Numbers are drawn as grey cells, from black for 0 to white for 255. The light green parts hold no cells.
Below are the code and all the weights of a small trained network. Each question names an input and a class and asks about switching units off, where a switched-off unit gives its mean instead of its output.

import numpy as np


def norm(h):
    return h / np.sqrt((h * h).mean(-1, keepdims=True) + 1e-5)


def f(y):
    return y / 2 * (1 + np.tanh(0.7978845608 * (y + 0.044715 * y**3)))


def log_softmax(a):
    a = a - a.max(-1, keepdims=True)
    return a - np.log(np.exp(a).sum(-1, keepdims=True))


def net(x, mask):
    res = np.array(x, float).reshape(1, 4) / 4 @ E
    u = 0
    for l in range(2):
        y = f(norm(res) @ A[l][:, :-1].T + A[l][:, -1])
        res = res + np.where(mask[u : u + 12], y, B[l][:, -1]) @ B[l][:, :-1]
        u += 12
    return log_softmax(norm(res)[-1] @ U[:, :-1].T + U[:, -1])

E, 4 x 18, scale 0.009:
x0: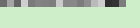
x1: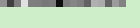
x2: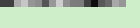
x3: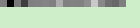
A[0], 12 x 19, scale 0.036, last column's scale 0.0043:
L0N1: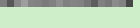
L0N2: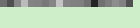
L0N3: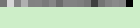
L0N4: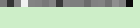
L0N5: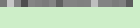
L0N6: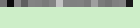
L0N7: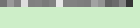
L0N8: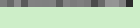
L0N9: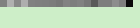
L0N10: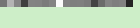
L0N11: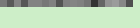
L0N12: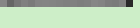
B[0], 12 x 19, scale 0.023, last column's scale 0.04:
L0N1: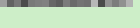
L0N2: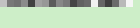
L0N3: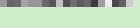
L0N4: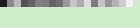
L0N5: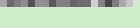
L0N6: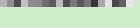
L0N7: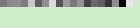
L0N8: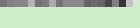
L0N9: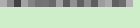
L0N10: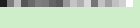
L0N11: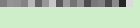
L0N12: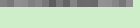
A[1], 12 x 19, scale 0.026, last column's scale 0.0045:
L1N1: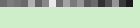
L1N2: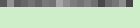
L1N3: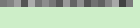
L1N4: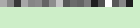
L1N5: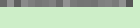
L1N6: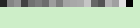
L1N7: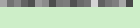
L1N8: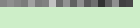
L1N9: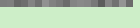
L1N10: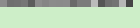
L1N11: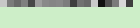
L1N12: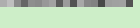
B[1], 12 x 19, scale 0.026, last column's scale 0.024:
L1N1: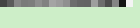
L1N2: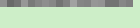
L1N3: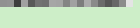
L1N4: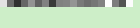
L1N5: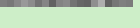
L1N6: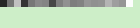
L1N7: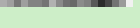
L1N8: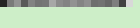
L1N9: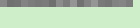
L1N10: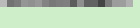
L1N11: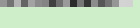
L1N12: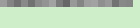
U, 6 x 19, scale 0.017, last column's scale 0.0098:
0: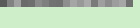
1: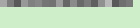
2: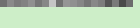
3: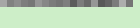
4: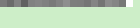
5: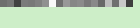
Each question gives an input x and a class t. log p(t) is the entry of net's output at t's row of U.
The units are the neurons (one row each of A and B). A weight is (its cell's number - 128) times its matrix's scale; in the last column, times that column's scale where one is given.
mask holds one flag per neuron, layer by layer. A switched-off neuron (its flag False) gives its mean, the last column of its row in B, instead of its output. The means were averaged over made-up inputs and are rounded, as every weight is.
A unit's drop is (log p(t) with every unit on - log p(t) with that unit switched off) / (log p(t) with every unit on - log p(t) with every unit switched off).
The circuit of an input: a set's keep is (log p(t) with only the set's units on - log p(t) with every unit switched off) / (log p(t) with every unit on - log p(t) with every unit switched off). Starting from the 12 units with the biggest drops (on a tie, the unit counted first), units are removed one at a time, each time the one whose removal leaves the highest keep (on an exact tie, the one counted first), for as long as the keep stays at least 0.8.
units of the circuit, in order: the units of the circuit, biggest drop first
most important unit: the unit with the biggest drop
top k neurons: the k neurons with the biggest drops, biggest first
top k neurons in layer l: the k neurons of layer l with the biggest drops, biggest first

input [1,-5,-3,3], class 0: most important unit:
L0N10
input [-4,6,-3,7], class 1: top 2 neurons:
L0N6, L0N10
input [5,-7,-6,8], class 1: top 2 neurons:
L0N6, L0N4
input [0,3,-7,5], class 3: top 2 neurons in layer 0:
L0N5, L0N3
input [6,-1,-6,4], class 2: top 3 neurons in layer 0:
L0N2, L0N7, L0N1
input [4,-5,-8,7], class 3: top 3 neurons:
L0N5, L0N3, L0N4
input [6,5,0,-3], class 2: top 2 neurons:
L0N7, L0N10
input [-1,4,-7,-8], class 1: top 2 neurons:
L0N3, L0N2
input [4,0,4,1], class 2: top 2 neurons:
L0N7, L0N5
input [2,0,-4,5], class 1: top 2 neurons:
L0N2, L0N6
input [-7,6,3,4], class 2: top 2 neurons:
L0N11, L0N8
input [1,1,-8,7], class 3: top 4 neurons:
L0N5, L0N3, L0N9, L1N11
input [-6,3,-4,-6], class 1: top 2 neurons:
L0N3, L0N7
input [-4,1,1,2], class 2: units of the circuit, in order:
L0N11
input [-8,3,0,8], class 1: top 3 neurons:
L0N6, L0N7, L1N4
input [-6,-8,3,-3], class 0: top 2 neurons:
L0N10, L0N7
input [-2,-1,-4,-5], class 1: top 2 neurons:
L0N3, L0N2
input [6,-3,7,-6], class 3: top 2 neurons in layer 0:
L0N2, L0N6
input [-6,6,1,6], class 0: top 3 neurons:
L0N4, L0N7, L0N3
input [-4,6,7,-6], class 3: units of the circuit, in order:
L0N2
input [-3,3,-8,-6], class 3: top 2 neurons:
L0N5, L0N6
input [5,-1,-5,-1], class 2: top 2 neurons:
L0N7, L0N2
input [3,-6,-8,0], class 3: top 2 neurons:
L0N5, L0N4
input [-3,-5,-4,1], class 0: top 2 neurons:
L0N10, L0N2
